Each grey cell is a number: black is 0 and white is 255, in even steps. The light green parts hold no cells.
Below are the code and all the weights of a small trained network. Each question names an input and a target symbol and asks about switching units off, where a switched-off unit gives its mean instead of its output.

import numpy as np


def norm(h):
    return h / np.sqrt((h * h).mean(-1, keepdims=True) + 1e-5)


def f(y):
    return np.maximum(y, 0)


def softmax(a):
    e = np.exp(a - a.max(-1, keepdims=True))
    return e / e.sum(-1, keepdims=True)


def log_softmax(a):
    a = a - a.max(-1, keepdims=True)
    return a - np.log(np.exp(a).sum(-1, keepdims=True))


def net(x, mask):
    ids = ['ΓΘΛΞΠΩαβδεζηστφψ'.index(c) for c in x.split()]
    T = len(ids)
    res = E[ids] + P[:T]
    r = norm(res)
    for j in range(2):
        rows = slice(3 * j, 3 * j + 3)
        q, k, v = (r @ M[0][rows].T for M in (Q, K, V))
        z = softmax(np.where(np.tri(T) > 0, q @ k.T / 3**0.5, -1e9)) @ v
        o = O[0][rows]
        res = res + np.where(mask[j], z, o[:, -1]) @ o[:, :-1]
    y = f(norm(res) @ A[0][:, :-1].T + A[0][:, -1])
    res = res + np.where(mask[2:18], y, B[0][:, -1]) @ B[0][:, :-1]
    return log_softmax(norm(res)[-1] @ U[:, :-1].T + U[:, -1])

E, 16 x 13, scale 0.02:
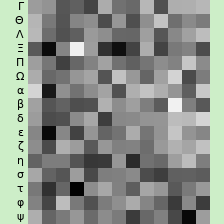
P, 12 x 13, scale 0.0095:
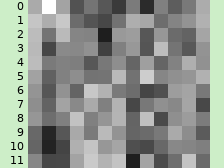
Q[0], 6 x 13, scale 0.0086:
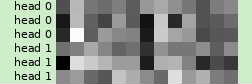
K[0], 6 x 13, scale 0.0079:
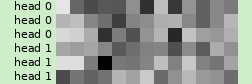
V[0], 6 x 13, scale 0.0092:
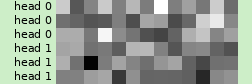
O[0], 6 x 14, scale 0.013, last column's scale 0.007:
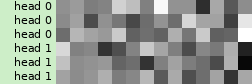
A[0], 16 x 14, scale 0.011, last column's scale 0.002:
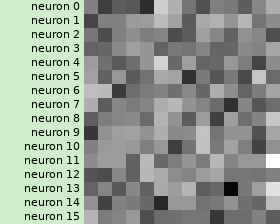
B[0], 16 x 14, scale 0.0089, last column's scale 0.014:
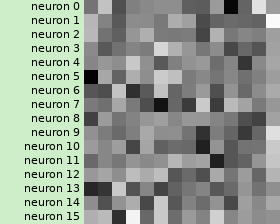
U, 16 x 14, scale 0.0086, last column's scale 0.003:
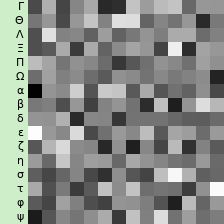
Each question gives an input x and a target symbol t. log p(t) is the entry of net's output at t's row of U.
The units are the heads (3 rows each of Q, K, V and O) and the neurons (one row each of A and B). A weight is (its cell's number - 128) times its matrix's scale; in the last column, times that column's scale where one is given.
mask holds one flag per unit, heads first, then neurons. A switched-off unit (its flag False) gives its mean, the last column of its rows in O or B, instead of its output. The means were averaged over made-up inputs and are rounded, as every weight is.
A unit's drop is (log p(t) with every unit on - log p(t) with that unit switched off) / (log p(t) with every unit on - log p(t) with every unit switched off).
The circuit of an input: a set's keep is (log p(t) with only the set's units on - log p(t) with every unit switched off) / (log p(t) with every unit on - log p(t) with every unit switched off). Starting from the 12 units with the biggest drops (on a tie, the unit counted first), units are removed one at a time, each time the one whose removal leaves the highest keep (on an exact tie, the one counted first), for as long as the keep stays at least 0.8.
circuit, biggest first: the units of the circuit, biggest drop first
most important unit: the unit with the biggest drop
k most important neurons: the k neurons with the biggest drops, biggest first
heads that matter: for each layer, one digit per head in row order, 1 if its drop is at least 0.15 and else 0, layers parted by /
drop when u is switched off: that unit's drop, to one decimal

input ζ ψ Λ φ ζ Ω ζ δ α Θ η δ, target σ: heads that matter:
10
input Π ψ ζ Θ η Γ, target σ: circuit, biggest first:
[head 0]
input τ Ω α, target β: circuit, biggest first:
[head 0; neuron 0]
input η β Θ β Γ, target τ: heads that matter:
11
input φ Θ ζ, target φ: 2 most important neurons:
[neuron 7; neuron 13]
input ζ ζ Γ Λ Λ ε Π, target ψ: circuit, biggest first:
[head 1; head 0; neuron 6]
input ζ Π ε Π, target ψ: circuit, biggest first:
[head 1; neuron 6]
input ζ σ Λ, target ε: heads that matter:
01
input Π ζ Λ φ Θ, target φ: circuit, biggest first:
[head 0; neuron 7]
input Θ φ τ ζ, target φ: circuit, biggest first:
[head 0; neuron 13]
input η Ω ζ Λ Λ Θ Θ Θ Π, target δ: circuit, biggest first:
[head 1; neuron 6; neuron 10]
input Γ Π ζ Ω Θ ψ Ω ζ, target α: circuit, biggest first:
[head 0; neuron 5]
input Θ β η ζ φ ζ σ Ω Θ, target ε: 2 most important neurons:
[neuron 7; neuron 10]
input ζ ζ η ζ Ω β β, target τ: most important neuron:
[neuron 6]
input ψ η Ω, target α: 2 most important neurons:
[neuron 5; neuron 14]
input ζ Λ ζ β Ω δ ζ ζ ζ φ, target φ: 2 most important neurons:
[neuron 7; neuron 13]
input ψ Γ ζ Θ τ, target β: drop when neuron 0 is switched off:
0.2
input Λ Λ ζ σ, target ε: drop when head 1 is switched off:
0.8
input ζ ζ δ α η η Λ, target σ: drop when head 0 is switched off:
1.1
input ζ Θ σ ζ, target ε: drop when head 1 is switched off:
0.8
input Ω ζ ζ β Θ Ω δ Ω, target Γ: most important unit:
head 1
